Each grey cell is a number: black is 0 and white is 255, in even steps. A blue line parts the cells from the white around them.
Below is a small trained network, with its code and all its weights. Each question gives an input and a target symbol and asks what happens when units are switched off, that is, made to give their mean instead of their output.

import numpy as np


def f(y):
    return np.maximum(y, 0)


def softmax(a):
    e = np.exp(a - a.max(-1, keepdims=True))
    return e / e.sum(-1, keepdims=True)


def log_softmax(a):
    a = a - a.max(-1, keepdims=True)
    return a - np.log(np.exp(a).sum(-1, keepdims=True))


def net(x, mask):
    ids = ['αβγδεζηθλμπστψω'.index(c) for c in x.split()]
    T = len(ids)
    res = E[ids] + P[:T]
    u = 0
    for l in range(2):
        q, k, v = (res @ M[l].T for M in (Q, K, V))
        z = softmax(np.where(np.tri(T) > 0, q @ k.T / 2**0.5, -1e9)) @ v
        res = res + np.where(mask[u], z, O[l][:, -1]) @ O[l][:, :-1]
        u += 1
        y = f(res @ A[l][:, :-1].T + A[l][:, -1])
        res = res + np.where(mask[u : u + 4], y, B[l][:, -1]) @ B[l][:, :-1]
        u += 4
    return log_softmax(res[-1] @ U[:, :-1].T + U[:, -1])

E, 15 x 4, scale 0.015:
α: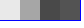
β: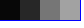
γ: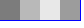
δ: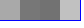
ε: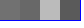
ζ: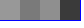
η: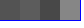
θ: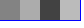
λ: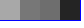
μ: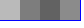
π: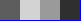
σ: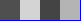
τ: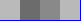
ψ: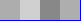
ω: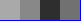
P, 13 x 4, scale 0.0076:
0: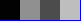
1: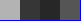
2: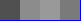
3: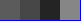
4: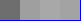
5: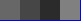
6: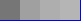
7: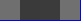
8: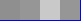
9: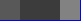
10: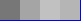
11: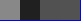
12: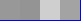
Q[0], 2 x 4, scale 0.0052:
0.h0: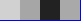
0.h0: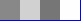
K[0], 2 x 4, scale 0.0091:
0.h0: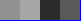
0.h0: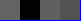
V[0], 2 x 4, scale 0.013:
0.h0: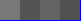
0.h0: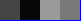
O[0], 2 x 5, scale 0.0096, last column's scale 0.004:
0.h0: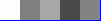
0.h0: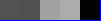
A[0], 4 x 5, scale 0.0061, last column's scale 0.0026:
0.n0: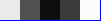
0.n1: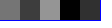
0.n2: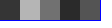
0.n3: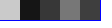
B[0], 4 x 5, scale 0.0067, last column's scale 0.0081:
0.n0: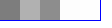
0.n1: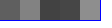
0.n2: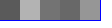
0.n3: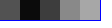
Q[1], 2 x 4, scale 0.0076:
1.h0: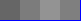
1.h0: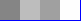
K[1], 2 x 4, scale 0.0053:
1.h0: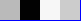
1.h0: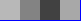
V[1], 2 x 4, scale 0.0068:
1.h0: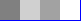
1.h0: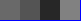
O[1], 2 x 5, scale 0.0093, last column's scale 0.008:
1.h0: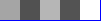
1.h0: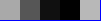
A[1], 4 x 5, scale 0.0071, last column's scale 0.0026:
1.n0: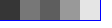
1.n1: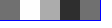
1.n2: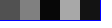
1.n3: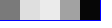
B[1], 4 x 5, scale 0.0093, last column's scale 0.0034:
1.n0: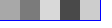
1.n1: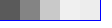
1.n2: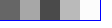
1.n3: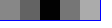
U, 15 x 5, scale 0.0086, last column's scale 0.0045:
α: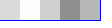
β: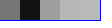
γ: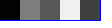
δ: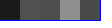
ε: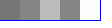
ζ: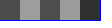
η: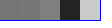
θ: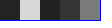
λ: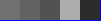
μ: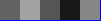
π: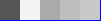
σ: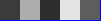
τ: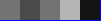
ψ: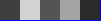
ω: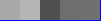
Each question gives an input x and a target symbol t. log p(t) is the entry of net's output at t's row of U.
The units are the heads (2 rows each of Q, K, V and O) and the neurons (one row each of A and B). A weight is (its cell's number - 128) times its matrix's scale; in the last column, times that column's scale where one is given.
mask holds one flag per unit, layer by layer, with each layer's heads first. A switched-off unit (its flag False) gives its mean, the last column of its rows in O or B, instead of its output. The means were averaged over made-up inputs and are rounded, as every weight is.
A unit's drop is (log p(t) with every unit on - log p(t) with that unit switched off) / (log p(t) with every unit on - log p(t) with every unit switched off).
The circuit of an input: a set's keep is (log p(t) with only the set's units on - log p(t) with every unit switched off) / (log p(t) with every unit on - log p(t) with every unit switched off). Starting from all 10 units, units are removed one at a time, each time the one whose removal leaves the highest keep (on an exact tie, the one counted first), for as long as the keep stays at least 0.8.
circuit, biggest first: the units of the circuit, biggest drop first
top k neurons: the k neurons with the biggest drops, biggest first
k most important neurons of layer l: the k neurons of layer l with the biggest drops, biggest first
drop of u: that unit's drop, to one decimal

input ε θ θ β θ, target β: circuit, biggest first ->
(0.h0)
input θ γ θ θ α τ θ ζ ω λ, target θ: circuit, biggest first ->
(0.h0, 0.n1, 1.h0)
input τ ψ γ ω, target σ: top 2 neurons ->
(0.n0, 1.n2)
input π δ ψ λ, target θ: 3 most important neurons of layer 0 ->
(0.n1, 0.n2, 0.n3)
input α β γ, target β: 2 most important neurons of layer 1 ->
(1.n3, 1.n2)
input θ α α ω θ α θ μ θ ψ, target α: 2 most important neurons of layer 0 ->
(0.n0, 0.n3)
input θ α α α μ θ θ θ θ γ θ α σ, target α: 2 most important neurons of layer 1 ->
(1.n2, 1.n1)
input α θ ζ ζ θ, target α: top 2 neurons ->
(0.n0, 0.n3)
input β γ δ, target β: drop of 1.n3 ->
0.0
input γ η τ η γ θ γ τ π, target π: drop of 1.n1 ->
1.3
